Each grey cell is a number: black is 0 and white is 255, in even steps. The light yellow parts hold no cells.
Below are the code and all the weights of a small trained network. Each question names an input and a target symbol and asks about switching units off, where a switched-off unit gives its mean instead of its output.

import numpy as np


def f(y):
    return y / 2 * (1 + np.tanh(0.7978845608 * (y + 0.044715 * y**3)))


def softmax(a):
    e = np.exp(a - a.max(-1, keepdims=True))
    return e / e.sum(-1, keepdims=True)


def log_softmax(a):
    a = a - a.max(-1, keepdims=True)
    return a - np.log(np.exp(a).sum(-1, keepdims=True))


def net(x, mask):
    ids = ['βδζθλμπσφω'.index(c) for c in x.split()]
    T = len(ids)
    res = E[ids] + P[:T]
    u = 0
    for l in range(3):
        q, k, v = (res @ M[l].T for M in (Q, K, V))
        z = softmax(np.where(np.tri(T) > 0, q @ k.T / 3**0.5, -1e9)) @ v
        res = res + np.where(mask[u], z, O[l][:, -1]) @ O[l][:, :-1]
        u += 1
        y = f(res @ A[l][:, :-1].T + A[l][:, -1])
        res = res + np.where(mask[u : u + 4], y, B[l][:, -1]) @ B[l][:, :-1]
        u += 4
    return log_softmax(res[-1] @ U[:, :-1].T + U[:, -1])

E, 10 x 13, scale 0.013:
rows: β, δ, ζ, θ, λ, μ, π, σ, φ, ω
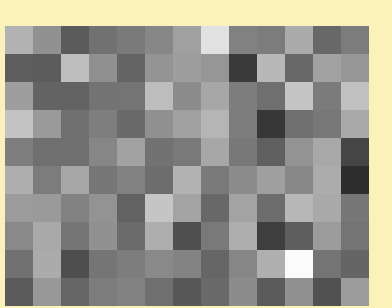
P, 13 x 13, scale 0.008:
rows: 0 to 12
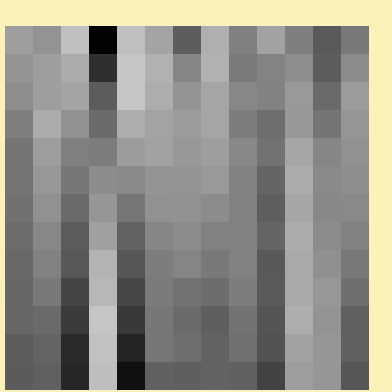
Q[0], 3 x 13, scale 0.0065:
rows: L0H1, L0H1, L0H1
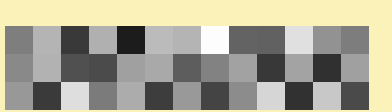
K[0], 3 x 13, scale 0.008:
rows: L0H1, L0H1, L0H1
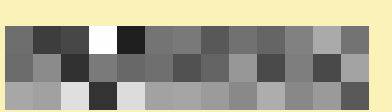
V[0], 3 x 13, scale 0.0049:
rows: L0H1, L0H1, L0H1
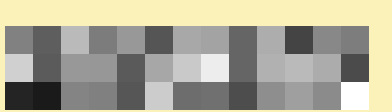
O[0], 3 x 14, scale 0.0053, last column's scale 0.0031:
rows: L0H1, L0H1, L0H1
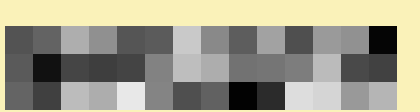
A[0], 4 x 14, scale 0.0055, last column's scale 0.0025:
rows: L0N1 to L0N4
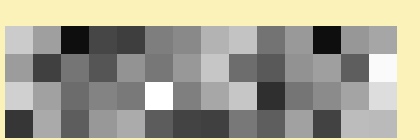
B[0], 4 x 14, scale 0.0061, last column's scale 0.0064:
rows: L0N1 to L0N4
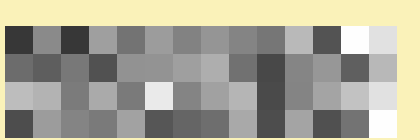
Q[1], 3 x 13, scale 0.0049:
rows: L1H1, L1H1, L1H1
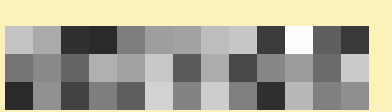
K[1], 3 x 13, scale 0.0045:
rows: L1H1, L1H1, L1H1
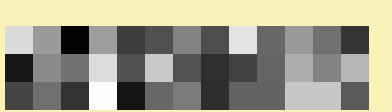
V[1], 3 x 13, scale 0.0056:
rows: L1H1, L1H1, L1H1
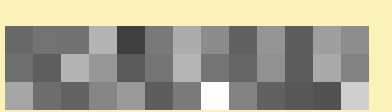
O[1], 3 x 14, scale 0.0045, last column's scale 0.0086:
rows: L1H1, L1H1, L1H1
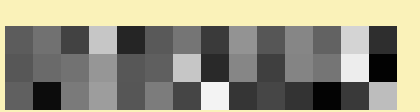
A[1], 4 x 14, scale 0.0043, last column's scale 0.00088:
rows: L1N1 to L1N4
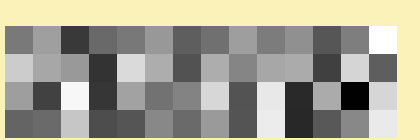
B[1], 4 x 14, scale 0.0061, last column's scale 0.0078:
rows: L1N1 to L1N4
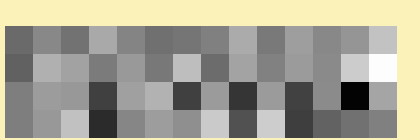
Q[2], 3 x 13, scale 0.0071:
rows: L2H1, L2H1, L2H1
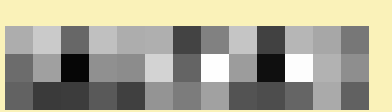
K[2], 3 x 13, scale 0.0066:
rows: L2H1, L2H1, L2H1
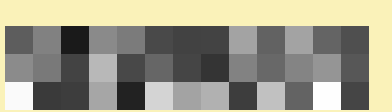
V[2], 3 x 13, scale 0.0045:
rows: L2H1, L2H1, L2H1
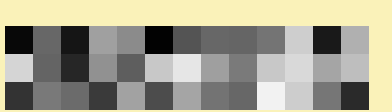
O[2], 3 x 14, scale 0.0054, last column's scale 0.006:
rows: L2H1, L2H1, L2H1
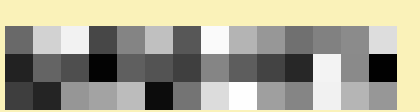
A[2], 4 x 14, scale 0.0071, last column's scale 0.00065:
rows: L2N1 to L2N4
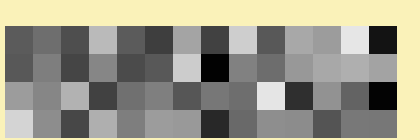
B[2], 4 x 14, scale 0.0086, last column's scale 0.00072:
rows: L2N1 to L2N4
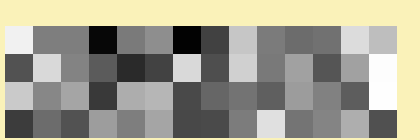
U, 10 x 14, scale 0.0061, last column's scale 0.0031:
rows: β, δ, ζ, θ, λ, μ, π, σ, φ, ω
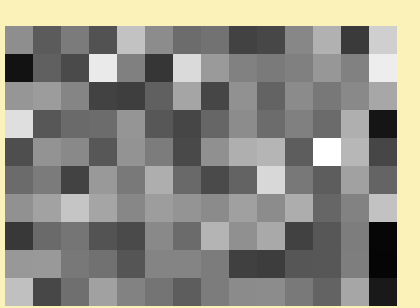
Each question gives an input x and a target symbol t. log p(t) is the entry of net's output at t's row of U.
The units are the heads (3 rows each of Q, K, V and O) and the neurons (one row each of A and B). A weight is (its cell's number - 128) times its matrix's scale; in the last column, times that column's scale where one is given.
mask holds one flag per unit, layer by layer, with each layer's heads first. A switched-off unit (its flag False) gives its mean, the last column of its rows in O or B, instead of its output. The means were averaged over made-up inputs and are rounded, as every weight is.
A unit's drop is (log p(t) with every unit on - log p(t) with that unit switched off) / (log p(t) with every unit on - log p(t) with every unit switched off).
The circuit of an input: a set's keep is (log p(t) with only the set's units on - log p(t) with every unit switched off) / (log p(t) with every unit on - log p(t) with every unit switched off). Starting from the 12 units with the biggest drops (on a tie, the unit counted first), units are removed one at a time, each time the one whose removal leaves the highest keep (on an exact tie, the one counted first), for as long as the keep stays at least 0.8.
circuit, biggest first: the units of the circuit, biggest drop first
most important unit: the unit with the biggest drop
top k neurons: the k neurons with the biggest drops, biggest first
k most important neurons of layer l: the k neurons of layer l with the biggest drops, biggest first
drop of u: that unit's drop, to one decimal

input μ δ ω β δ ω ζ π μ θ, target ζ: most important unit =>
L2N2
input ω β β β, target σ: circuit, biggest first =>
L0H1; L1H1; L0N1; L2H1
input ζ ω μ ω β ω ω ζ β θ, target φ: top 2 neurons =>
L1N2; L0N1
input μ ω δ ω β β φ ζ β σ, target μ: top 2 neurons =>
L2N4; L1N2
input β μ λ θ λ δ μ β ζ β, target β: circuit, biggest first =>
L2H1; L0H1
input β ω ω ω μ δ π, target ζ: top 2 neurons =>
L1N2; L2N2
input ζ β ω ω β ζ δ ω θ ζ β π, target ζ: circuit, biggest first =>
L2H1; L2N2; L0H1; L1H1
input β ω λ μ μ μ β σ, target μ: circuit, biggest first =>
L2H1; L2N4; L0N3
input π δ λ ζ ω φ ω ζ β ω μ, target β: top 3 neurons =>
L1N3; L0N3; L0N1
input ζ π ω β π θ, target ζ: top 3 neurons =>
L1N2; L2N2; L0N1
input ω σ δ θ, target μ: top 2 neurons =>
L2N4; L1N4
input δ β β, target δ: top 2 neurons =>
L0N1; L1N2
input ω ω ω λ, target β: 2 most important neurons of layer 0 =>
L0N1; L0N4
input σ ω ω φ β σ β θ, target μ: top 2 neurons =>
L2N4; L0N3
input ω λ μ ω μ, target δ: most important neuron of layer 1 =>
L1N3
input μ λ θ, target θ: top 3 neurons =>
L2N1; L1N3; L1N2
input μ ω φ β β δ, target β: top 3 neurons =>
L0N1; L2N3; L1N3
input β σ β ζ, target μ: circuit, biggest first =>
L2H1; L2N4
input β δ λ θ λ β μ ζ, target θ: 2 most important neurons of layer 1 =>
L1N3; L1N2
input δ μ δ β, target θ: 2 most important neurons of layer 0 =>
L0N1; L0N3
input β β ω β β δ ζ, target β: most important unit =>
L0H1
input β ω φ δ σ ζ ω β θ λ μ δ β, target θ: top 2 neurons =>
L2N1; L1N3
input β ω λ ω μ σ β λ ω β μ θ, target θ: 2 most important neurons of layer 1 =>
L1N2; L1N3
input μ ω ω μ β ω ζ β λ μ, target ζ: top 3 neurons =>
L2N1; L2N2; L0N4
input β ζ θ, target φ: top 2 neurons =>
L0N3; L0N1
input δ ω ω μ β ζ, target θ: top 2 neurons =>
L1N2; L2N1
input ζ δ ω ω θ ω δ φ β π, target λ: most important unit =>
L0N3
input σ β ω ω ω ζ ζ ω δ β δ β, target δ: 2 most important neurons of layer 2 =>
L2N1; L2N3
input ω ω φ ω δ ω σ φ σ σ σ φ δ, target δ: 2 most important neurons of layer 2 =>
L2N2; L2N3
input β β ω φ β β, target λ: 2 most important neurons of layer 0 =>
L0N2; L0N3
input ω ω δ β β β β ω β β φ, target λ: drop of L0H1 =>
0.1
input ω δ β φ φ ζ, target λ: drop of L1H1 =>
0.1
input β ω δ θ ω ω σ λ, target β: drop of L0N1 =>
0.2
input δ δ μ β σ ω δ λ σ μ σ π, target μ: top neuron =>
L2N4
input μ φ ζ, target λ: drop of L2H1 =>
0.9
